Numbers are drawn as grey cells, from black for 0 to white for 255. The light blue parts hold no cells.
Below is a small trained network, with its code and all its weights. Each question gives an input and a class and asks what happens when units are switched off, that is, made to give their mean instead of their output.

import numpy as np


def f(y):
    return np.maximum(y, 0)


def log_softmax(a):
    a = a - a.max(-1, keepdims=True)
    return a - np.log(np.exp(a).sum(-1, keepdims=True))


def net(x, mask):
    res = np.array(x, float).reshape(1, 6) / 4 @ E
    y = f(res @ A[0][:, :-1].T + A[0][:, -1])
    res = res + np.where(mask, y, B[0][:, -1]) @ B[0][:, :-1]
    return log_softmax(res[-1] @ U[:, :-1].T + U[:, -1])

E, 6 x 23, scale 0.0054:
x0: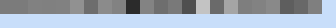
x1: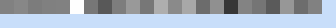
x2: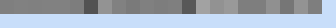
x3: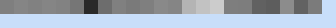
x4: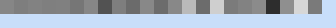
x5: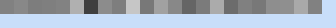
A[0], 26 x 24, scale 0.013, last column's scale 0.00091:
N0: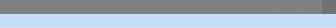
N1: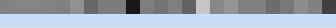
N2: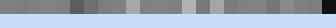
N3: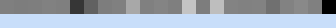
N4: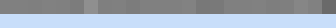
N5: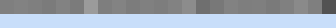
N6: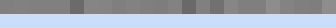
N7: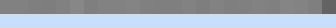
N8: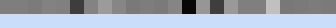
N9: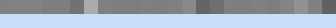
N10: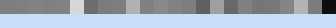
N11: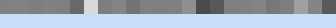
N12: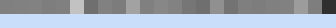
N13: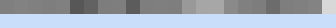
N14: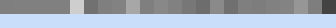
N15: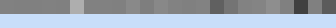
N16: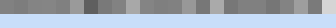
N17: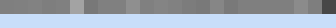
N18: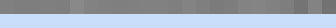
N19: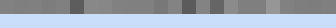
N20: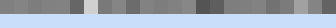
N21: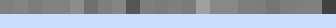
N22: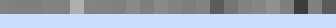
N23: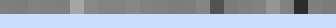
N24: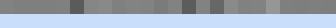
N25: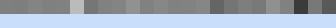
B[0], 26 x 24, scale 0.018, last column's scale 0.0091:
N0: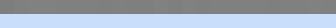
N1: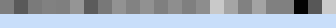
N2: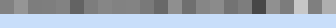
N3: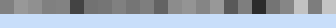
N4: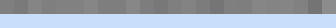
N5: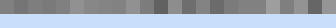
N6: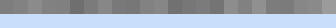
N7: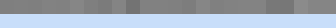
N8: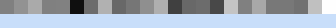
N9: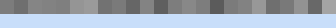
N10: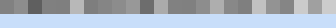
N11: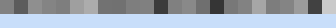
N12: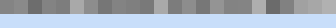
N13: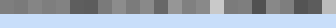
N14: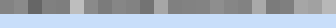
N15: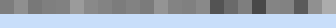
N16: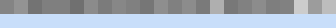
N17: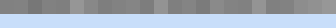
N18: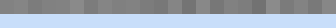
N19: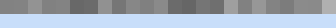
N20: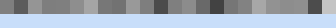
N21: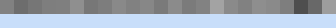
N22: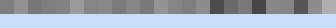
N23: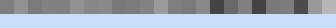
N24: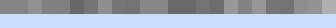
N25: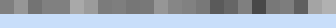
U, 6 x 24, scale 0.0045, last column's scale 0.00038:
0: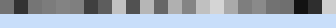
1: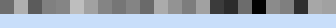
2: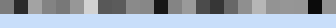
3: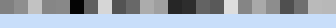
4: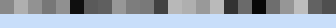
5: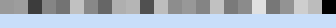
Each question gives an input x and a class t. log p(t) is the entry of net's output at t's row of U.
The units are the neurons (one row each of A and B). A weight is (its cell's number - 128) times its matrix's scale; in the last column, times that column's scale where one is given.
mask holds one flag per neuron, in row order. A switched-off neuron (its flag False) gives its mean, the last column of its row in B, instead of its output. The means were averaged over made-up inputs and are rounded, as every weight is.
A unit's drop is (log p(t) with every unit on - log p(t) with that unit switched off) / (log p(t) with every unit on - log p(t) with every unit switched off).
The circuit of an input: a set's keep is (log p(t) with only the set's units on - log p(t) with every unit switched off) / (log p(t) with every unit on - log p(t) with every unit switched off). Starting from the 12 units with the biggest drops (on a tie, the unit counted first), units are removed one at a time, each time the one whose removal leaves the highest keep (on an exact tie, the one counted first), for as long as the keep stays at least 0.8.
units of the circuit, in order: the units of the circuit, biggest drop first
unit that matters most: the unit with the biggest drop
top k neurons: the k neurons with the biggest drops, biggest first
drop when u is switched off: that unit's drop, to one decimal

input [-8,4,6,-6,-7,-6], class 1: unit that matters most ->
N23
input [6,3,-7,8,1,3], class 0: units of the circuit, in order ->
(N1, N13)
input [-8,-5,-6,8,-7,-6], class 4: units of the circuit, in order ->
(N3, N8)
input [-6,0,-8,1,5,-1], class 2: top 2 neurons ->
(N11, N20)
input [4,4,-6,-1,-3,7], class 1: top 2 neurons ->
(N25, N22)
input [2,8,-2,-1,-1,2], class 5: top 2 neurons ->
(N10, N14)
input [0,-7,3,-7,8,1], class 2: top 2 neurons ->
(N11, N20)
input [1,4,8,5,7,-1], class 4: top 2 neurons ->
(N3, N13)
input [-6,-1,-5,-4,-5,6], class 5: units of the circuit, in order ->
(N10, N14)
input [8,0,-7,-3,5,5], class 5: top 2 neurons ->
(N8, N13)
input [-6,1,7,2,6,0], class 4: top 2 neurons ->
(N3, N2)
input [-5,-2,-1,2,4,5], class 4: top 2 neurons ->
(N3, N2)
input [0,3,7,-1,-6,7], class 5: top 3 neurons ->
(N10, N14, N12)
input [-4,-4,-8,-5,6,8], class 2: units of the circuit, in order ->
(N11)
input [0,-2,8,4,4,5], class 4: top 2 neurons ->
(N3, N13)
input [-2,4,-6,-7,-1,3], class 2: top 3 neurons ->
(N11, N20, N9)
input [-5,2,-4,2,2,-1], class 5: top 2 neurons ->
(N10, N13)
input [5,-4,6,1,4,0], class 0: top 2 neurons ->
(N1, N13)
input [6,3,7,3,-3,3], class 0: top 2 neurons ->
(N1, N21)
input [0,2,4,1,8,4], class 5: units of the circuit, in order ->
(N10)
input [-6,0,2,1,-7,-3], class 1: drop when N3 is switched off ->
-0.1
